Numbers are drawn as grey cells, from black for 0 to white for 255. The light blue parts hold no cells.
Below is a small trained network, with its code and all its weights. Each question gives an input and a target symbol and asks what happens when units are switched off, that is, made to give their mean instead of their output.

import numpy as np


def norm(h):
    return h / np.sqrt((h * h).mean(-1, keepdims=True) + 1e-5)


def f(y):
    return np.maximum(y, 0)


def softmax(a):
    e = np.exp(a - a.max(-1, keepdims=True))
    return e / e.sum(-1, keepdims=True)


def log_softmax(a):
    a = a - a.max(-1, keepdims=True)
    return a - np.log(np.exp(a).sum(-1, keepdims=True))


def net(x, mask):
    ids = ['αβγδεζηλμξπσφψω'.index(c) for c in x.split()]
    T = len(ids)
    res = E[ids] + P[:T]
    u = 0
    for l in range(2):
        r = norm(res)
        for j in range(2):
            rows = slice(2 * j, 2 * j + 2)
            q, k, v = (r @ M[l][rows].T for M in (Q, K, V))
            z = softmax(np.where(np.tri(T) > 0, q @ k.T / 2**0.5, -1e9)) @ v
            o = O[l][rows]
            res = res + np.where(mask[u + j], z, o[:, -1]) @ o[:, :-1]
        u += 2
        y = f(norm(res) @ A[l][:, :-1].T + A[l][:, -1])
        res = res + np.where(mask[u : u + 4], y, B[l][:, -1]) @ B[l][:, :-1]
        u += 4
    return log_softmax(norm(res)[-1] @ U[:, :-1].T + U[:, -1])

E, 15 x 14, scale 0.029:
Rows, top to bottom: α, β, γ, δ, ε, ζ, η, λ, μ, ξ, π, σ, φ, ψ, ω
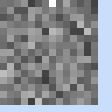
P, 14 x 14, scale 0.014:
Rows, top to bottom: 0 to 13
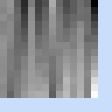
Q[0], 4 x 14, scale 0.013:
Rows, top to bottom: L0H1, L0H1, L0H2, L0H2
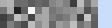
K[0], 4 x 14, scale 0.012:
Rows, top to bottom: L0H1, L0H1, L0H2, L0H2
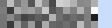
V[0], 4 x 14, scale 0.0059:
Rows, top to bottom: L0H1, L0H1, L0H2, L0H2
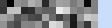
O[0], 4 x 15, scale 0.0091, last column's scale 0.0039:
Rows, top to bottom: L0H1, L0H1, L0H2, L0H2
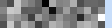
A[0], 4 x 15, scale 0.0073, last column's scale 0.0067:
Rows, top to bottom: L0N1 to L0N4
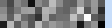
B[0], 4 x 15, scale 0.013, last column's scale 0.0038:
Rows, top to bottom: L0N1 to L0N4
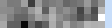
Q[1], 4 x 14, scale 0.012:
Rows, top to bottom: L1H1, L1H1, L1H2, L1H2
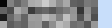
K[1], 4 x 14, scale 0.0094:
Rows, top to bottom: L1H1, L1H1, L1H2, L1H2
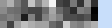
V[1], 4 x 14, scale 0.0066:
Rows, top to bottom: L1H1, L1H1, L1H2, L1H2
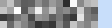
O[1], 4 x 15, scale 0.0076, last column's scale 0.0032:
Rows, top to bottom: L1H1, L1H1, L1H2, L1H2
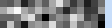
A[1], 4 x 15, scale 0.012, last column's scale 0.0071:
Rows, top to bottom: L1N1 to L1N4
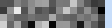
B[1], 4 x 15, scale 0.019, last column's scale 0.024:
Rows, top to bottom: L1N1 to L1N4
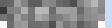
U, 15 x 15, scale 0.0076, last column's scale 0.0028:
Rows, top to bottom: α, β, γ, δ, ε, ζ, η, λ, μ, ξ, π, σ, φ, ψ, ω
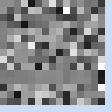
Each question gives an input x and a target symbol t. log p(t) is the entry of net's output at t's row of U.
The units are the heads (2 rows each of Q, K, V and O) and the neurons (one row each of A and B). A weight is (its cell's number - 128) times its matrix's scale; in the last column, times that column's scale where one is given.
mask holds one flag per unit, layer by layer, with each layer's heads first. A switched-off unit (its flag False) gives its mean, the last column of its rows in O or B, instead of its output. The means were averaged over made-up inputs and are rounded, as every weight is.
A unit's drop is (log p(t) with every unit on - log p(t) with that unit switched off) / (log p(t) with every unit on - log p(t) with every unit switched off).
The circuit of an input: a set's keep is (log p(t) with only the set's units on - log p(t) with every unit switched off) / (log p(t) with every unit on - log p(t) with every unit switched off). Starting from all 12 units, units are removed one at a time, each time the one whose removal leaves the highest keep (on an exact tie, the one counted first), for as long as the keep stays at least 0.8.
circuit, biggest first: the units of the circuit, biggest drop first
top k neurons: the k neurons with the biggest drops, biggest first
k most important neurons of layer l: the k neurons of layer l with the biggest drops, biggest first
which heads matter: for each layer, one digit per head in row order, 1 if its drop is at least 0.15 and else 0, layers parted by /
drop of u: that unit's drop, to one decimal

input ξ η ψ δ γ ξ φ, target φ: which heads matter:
10 / 00
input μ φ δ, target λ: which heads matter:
00 / 10
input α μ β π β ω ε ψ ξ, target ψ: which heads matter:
10 / 00
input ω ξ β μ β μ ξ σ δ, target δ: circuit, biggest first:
(L1H1; L1N4)
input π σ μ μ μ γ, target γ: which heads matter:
10 / 00
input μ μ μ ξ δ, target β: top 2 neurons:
(L1N4; L0N2)
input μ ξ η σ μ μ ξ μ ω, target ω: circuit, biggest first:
(L1N4; L1H2)
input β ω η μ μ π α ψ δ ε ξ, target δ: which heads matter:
01 / 00
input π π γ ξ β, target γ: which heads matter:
01 / 00
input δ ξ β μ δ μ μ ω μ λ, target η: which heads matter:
00 / 01
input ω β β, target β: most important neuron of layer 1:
(L1N4)
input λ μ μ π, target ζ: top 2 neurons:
(L1N4; L0N3)
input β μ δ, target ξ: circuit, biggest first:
(L1N4; L0H1; L1H2)
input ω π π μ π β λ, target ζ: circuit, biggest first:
(L1N4; L1H1; L0H2)
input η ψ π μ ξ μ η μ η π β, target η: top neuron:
(L1N4)
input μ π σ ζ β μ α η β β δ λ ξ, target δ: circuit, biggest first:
(L0N4; L1N4; L0H2)
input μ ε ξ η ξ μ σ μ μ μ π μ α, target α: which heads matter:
01 / 00
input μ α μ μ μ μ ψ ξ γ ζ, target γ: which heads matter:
11 / 00
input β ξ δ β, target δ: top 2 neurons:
(L1N4; L0N4)
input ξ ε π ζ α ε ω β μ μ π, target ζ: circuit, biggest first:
(L1H1; L1N4; L0H2)
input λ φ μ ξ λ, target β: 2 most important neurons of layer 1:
(L1N4; L1N3)
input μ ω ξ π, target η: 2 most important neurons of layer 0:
(L0N1; L0N4)
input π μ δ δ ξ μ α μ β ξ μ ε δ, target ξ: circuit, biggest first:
(L1N4; L0H2)
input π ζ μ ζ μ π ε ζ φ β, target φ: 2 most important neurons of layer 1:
(L1N2; L1N4)
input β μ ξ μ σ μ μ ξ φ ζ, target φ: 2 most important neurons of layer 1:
(L1N2; L1N4)
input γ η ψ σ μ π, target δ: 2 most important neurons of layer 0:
(L0N3; L0N2)
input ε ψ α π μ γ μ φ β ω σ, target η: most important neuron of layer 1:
(L1N4)
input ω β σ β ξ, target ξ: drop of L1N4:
0.7
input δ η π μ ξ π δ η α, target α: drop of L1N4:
0.9
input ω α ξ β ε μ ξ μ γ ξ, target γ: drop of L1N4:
0.3
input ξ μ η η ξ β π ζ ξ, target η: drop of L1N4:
0.2
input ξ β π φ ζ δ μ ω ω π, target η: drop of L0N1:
0.0
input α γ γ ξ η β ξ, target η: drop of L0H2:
0.0
